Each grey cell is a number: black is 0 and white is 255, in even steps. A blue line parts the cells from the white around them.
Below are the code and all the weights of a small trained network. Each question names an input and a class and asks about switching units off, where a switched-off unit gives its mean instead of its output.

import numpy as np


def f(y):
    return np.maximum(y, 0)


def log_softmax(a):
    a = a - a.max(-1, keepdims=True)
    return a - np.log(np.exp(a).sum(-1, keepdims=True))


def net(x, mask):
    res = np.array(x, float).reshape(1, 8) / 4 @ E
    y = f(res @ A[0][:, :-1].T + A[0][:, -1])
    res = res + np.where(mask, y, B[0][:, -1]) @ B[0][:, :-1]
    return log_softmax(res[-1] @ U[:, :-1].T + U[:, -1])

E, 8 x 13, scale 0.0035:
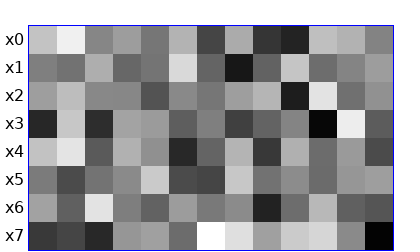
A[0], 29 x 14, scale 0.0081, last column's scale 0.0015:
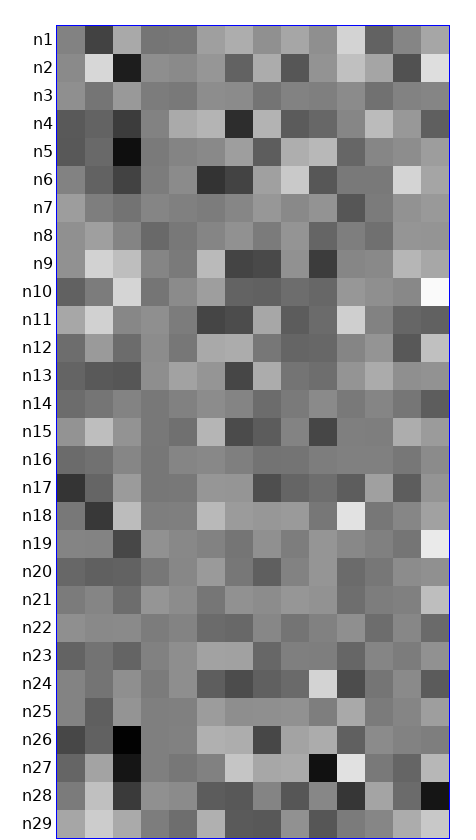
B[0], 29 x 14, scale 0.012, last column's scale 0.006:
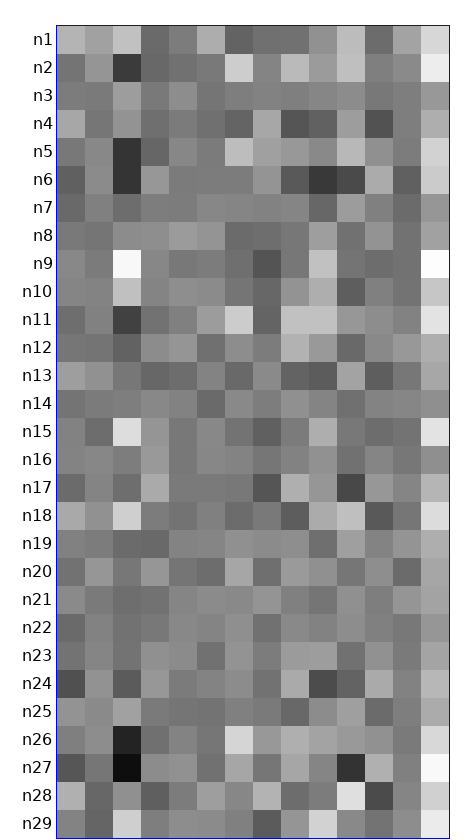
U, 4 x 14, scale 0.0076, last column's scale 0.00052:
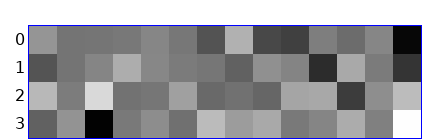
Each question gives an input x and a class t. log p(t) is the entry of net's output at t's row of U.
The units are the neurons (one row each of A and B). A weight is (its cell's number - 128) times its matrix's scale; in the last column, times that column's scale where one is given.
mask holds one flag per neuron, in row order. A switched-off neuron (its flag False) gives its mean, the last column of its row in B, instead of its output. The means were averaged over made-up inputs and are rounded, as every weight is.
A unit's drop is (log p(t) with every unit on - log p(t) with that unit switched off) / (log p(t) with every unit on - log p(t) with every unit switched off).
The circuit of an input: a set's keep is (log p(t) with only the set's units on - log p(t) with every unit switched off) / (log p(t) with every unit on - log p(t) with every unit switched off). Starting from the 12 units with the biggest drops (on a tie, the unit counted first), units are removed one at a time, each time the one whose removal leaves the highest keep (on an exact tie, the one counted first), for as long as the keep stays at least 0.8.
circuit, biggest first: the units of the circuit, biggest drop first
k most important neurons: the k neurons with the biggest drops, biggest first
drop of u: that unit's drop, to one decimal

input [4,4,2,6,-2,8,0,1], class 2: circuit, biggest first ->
[n27]
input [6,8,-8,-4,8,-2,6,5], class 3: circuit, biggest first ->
[n9 n2]
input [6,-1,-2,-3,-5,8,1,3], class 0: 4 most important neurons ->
[n9 n29 n15 n28]
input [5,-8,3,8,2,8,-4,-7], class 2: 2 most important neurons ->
[n28 n9]
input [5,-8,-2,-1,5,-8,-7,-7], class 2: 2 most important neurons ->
[n9 n28]
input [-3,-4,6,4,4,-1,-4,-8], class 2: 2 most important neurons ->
[n28 n27]
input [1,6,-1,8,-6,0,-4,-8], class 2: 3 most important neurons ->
[n9 n27 n29]
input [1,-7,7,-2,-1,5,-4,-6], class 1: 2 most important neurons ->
[n6 n9]
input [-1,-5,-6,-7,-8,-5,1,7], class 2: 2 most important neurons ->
[n18 n1]
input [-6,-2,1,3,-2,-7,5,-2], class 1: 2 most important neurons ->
[n28 n17]
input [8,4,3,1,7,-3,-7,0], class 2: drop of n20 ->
0.1
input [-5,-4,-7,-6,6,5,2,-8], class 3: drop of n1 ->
0.2
